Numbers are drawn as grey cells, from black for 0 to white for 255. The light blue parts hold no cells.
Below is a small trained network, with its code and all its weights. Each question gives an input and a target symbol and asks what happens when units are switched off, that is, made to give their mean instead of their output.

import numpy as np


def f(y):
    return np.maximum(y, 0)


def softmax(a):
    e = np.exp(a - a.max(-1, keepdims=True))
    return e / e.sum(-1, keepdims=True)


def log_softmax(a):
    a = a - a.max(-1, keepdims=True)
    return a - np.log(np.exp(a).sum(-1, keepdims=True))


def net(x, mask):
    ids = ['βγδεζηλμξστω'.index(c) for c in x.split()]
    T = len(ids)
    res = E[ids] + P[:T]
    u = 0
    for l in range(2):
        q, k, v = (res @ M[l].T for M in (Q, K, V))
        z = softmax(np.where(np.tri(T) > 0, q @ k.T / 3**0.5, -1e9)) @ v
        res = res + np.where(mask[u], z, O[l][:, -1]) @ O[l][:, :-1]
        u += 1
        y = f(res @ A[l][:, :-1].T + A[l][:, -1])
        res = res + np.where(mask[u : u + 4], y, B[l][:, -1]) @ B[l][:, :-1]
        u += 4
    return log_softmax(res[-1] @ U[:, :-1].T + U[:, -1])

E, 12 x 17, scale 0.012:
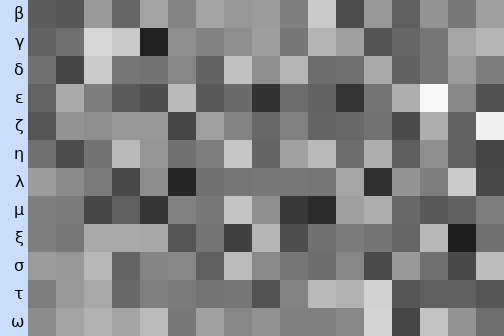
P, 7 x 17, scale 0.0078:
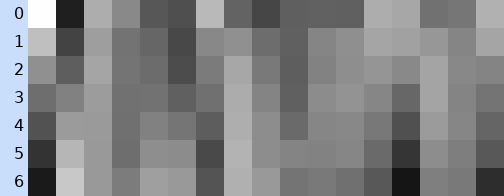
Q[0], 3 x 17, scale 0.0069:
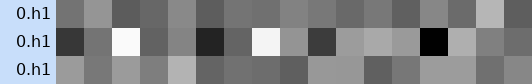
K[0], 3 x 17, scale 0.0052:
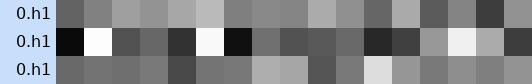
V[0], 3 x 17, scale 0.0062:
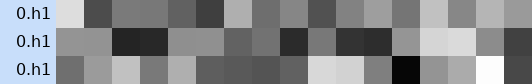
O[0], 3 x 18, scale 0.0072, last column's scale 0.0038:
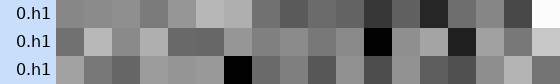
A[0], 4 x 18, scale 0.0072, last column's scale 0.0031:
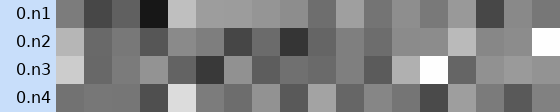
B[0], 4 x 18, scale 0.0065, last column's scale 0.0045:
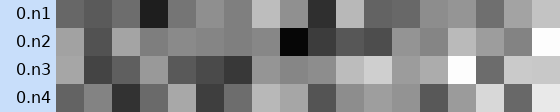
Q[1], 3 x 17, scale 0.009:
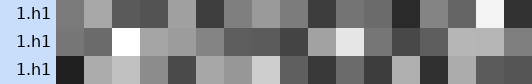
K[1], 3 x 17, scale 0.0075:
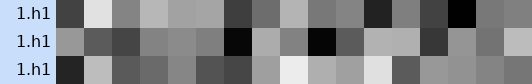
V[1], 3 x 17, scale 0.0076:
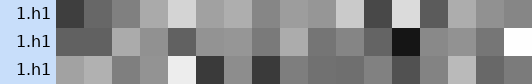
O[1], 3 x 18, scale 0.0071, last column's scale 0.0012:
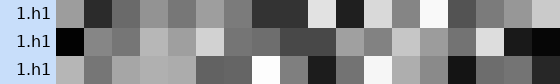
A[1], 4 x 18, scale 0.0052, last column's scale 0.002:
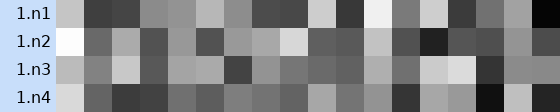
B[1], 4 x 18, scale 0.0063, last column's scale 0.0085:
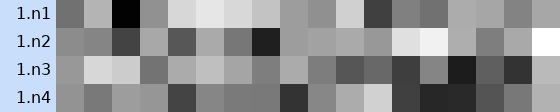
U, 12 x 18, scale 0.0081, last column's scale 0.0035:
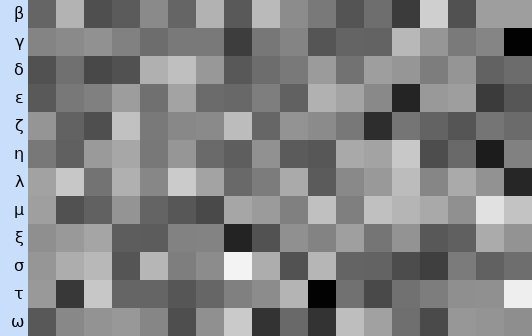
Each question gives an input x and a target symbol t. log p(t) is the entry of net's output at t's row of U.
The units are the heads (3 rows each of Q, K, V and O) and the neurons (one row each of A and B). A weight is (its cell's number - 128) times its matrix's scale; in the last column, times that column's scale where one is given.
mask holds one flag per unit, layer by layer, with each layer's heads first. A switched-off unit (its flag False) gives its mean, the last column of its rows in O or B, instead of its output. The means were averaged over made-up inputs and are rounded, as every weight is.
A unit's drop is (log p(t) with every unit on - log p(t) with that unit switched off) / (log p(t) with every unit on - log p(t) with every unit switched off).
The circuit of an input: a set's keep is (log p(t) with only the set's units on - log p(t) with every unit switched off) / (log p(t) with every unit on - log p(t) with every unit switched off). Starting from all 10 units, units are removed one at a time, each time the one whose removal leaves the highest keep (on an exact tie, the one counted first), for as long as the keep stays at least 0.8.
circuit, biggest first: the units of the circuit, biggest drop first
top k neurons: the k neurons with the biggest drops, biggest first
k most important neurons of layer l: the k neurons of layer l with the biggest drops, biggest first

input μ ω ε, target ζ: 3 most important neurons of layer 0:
[0.n2, 0.n4, 0.n3]
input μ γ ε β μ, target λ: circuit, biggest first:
[1.h1, 0.h1]
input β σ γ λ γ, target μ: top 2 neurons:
[0.n4, 1.n2]
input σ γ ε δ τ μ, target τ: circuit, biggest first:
[1.h1, 1.n2, 0.h1]
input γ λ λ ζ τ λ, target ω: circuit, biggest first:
[0.h1, 1.h1, 1.n2]
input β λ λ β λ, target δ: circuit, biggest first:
[1.h1, 1.n1, 0.h1]
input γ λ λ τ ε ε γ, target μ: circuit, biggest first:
[0.h1]
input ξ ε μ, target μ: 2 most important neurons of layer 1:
[1.n3, 1.n4]
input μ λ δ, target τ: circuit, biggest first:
[0.h1, 1.h1, 1.n2]
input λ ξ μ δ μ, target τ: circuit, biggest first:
[1.h1, 1.n2, 1.n1]
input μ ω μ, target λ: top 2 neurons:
[1.n1, 1.n2]
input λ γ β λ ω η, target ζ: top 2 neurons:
[1.n4, 1.n1]
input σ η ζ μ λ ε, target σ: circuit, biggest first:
[1.h1, 1.n2]
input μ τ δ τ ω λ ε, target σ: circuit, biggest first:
[1.h1]
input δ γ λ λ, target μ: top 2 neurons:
[1.n2, 0.n4]
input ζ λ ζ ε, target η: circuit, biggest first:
[1.h1, 0.n2]
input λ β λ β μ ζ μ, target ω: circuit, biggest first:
[1.h1, 1.n2]
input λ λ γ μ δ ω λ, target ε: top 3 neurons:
[0.n3, 0.n2, 0.n4]
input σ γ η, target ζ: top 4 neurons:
[0.n4, 1.n4, 1.n1, 1.n3]
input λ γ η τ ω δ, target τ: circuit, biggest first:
[1.h1]
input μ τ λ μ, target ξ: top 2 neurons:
[0.n2, 1.n4]
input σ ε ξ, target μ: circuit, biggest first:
[0.h1, 0.n3]
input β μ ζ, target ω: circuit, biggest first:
[0.h1, 1.h1, 0.n4]
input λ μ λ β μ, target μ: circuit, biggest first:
[0.h1, 1.n2, 1.h1]
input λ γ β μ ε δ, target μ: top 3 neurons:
[0.n3, 1.n3, 0.n4]
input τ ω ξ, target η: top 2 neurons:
[1.n3, 1.n2]
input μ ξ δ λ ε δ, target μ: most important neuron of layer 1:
[1.n3]
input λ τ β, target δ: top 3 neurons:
[0.n1, 1.n1, 0.n2]
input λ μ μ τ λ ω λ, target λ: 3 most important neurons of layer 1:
[1.n1, 1.n2, 1.n3]
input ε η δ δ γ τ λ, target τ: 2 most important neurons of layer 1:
[1.n2, 1.n1]
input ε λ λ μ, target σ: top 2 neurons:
[1.n2, 0.n4]
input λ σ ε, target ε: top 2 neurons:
[1.n2, 0.n2]
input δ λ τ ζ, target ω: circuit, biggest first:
[1.h1, 1.n2, 0.h1]
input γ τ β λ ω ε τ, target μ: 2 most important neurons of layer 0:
[0.n3, 0.n4]
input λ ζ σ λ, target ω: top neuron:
[0.n3]
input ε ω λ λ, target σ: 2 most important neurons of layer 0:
[0.n3, 0.n4]
